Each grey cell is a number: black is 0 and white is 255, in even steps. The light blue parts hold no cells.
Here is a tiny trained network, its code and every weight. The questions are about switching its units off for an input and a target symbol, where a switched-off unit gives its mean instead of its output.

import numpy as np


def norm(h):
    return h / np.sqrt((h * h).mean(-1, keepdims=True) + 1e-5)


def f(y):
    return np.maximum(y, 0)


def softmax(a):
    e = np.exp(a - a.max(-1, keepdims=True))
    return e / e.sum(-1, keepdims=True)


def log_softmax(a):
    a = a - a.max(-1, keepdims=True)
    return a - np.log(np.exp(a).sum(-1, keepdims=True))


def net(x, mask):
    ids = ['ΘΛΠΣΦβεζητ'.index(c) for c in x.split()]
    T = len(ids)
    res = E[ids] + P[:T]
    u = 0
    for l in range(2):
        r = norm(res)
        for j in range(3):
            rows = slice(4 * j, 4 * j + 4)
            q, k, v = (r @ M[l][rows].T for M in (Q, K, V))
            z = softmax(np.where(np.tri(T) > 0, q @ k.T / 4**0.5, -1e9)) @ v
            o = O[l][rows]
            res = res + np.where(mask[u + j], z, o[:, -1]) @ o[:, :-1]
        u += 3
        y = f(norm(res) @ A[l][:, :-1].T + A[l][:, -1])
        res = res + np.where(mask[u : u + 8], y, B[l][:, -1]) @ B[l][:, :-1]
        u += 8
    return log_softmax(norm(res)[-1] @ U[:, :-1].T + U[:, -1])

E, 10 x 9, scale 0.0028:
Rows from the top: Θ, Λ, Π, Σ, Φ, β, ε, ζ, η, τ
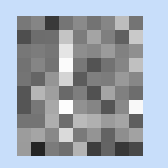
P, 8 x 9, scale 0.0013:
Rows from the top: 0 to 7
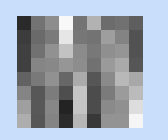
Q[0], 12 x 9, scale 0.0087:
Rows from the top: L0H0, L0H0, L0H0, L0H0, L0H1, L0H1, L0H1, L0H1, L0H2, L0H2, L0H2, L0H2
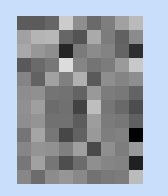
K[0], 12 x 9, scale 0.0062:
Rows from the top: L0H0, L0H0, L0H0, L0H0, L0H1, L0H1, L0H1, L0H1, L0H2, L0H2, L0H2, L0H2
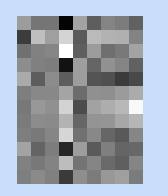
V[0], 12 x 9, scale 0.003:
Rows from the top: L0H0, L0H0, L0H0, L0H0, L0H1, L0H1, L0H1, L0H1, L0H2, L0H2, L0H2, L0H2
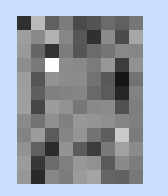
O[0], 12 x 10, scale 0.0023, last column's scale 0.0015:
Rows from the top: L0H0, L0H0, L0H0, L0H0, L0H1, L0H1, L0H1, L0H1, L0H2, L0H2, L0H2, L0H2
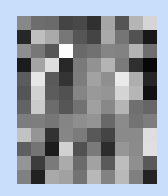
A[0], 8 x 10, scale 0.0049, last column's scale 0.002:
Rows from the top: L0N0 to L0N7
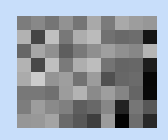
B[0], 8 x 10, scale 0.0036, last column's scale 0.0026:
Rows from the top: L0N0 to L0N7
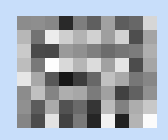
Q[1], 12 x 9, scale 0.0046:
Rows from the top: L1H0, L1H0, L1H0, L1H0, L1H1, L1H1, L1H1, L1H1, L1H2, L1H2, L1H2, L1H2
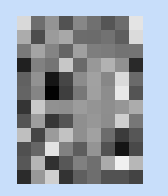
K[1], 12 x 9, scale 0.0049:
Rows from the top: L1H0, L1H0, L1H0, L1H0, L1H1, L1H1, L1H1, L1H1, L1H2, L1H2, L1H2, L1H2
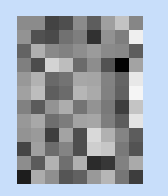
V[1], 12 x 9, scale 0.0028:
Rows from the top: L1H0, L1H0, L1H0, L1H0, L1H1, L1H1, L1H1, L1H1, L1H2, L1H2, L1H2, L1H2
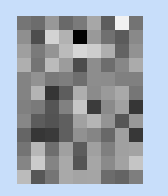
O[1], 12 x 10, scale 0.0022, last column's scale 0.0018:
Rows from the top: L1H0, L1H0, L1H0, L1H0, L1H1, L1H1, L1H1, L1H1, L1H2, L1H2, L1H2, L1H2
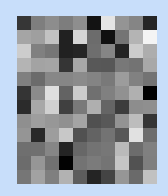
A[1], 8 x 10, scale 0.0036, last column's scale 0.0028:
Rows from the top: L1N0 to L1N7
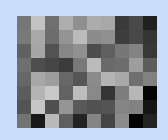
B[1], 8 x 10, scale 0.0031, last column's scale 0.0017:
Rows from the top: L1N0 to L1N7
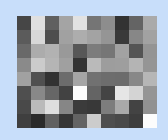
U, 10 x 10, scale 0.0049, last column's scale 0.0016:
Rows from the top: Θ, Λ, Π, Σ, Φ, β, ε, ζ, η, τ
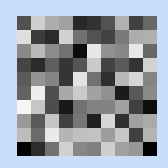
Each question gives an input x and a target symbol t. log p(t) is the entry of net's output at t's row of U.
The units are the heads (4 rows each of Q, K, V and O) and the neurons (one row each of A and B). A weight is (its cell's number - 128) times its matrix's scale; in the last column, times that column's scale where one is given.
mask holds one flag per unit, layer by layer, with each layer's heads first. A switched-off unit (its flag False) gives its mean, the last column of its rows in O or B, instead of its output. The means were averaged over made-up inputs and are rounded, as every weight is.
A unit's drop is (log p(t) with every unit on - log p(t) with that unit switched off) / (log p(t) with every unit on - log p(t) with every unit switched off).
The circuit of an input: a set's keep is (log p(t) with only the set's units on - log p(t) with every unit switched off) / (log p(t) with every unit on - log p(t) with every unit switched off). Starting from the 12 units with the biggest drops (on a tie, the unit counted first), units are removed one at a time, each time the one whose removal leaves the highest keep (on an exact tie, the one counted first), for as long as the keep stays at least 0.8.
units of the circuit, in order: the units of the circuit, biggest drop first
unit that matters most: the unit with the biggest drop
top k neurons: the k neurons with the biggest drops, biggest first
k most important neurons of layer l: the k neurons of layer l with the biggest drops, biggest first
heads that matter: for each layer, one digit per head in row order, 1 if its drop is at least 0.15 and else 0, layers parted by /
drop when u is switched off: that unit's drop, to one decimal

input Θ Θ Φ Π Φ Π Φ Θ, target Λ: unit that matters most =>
L0H1
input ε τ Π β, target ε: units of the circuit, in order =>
[L0H1 L0N2]
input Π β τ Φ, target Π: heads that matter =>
111 / 100
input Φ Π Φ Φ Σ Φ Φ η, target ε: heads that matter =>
100 / 000
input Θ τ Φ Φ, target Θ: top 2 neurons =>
[L0N7 L1N6]
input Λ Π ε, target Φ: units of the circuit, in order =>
[L1N5 L0H1 L1H2]
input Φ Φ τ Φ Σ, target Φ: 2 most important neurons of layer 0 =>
[L0N7 L0N6]
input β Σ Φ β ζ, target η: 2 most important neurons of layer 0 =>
[L0N3 L0N1]
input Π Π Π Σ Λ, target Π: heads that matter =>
000 / 100
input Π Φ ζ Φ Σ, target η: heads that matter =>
100 / 000
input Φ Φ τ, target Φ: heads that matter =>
010 / 000
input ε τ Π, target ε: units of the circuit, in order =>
[L0H1 L0N0]
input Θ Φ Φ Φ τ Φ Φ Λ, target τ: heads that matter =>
010 / 100
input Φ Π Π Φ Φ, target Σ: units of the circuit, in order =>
[L0H0 L1N7 L0N7]
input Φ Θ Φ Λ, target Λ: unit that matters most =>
L0H0
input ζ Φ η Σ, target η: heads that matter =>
101 / 000
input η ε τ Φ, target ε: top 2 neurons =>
[L0N0 L0N7]
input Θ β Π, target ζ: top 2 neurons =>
[L0N7 L0N6]
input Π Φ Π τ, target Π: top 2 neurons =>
[L1N3 L0N5]
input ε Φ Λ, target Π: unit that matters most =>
L1N3
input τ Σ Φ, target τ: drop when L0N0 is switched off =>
0.1
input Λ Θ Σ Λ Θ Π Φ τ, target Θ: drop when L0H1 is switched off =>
0.8
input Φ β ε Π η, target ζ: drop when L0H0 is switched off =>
0.3
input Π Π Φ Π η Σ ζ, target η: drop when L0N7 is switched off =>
0.0
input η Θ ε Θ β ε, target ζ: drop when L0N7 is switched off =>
0.2
